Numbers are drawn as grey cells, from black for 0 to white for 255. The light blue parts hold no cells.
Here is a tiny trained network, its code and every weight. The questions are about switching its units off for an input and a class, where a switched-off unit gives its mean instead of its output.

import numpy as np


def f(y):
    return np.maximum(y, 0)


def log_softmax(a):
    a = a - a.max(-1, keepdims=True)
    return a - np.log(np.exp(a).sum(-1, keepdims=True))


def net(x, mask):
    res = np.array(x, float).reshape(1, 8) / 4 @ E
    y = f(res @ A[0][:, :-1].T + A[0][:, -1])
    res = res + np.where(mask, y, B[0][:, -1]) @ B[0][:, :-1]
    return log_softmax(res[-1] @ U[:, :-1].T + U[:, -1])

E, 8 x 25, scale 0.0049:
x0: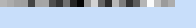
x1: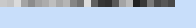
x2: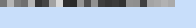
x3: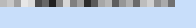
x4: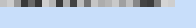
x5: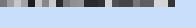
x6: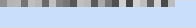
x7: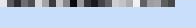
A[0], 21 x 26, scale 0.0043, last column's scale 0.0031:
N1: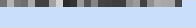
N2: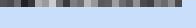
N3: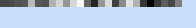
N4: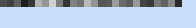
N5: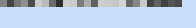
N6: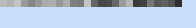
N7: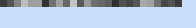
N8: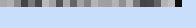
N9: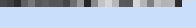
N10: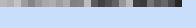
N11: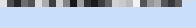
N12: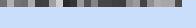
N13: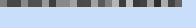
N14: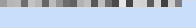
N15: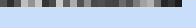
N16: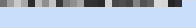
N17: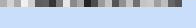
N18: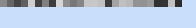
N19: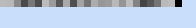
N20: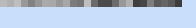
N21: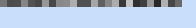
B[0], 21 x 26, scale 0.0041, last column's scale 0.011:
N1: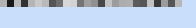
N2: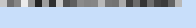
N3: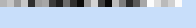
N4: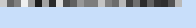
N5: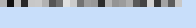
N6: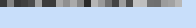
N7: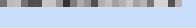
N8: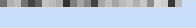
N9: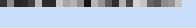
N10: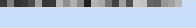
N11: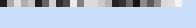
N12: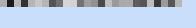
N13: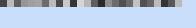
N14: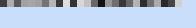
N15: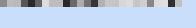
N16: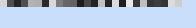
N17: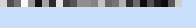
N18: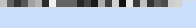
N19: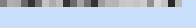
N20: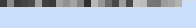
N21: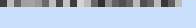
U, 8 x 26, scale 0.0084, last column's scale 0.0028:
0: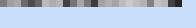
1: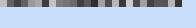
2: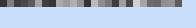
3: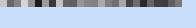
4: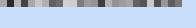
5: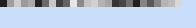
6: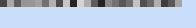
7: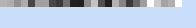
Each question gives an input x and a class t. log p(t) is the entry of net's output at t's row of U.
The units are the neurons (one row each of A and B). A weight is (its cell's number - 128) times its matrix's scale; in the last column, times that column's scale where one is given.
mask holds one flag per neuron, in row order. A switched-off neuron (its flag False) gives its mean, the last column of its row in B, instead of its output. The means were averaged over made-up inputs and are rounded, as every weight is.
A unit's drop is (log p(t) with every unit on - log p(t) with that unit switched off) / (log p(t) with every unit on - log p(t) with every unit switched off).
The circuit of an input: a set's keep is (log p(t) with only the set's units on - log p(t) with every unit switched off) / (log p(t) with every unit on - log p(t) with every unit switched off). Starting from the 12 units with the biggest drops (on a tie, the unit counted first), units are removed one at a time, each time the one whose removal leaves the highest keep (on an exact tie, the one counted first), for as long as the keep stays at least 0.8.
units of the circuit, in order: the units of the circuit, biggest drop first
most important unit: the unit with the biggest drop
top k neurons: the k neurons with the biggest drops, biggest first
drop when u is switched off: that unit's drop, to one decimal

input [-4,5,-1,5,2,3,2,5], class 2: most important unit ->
N10
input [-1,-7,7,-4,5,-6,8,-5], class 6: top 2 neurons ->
N14, N11
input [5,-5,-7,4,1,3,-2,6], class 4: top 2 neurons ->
N5, N3
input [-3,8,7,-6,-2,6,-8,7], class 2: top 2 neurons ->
N10, N6
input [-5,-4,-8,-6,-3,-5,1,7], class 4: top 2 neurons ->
N5, N17
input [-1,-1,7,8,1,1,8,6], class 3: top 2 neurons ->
N17, N5
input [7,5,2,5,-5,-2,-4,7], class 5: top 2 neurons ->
N11, N3
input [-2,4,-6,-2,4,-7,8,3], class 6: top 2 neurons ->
N14, N16
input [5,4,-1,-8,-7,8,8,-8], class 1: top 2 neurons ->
N16, N11
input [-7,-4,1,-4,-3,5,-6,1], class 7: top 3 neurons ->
N3, N14, N18
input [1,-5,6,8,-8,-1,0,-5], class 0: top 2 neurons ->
N7, N15
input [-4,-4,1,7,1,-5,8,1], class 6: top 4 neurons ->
N14, N4, N2, N16
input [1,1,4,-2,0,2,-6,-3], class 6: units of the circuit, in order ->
N21, N13
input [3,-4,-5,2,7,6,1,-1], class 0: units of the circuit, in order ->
N19
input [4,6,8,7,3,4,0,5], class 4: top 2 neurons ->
N1, N12
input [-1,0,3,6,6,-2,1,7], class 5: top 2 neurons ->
N11, N15
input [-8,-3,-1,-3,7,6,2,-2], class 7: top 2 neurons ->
N3, N15
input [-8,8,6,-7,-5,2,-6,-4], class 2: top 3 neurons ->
N10, N6, N20
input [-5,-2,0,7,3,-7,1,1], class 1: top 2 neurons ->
N18, N4
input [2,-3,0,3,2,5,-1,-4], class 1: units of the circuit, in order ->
N11, N16
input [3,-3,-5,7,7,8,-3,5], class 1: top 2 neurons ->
N16, N15
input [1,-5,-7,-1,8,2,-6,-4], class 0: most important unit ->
N8
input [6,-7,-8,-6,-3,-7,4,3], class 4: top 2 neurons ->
N5, N16
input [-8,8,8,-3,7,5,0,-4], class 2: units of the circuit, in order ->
N10, N6
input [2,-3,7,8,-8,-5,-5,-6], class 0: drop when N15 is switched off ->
0.6
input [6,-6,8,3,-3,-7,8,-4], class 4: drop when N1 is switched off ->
0.4
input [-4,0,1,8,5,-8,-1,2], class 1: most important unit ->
N18
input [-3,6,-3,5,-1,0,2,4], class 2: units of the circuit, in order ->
N10, N6
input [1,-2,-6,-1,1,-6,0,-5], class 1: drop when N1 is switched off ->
0.2
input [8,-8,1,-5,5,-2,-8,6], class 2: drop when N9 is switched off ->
0.8
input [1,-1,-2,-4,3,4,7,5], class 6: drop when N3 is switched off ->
0.1
